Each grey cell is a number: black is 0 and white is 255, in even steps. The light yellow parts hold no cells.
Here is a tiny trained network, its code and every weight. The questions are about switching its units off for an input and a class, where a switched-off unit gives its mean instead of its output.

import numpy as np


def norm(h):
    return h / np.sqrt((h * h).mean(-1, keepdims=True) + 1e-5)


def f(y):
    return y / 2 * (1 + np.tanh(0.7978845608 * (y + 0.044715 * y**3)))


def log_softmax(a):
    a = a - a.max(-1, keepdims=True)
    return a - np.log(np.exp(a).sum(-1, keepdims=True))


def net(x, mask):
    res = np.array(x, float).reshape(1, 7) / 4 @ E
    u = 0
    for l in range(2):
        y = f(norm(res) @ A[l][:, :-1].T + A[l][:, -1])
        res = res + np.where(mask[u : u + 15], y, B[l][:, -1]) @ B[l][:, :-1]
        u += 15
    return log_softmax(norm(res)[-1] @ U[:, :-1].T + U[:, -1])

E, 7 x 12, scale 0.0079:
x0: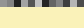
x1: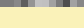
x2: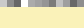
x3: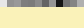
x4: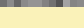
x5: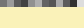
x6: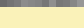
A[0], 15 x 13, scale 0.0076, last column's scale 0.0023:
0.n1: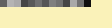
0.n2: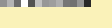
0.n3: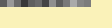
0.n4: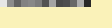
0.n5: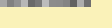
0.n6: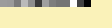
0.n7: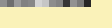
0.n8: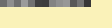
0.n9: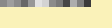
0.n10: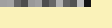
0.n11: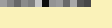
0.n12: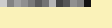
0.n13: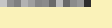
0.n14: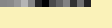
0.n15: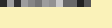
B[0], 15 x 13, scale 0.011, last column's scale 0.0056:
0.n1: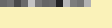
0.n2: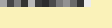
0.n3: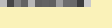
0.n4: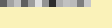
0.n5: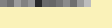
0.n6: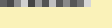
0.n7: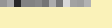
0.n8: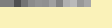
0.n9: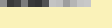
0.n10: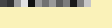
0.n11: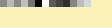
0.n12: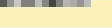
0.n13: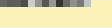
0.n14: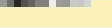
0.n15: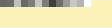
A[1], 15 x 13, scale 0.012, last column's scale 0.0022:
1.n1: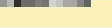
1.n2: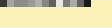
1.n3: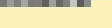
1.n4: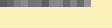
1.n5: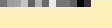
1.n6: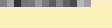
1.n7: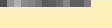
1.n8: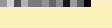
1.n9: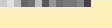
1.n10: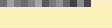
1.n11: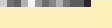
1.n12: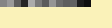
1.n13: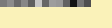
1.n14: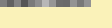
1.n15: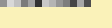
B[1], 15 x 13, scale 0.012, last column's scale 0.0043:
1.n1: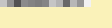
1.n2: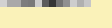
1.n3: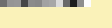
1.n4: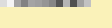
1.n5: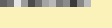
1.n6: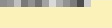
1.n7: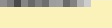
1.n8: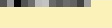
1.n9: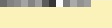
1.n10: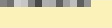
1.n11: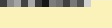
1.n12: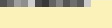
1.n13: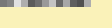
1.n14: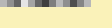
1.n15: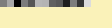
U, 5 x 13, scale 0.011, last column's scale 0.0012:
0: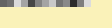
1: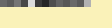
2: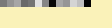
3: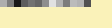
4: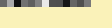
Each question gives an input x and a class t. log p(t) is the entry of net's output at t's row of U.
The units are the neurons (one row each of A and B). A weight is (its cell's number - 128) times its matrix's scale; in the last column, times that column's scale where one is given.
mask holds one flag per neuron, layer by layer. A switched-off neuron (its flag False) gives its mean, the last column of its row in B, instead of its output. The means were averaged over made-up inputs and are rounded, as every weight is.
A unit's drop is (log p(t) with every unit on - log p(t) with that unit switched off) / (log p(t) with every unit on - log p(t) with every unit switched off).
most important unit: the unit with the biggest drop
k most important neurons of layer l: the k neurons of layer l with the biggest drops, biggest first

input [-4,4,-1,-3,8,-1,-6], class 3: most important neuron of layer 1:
1.n1
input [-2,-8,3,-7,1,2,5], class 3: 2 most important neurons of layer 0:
0.n14, 0.n8
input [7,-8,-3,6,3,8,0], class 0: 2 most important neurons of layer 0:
0.n10, 0.n9
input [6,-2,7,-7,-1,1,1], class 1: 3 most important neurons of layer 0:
0.n2, 0.n4, 0.n13
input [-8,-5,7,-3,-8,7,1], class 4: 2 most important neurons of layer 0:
0.n5, 0.n6
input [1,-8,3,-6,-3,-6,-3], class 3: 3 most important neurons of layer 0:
0.n14, 0.n8, 0.n10
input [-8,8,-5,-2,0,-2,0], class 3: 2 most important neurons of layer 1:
1.n1, 1.n14
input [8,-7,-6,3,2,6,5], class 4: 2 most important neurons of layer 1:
1.n8, 1.n1
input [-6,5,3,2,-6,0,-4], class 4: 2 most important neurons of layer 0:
0.n14, 0.n5
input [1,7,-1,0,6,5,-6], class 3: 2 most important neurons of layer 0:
0.n9, 0.n7
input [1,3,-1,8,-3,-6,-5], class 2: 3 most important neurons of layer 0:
0.n12, 0.n4, 0.n10
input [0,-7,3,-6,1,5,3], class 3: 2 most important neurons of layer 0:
0.n14, 0.n4
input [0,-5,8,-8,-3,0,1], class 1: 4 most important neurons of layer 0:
0.n2, 0.n13, 0.n4, 0.n12
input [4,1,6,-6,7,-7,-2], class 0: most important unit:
0.n6
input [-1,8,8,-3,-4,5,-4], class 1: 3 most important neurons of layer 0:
0.n2, 0.n13, 0.n14
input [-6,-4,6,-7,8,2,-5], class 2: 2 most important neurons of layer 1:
1.n2, 1.n12
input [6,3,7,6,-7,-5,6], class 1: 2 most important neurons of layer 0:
0.n2, 0.n15
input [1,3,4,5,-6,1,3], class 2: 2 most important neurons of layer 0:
0.n4, 0.n12
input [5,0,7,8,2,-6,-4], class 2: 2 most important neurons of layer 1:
1.n9, 1.n12
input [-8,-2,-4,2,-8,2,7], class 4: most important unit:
1.n15
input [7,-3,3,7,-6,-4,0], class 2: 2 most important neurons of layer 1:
1.n9, 1.n15
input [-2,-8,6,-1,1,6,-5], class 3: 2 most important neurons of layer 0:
0.n14, 0.n8
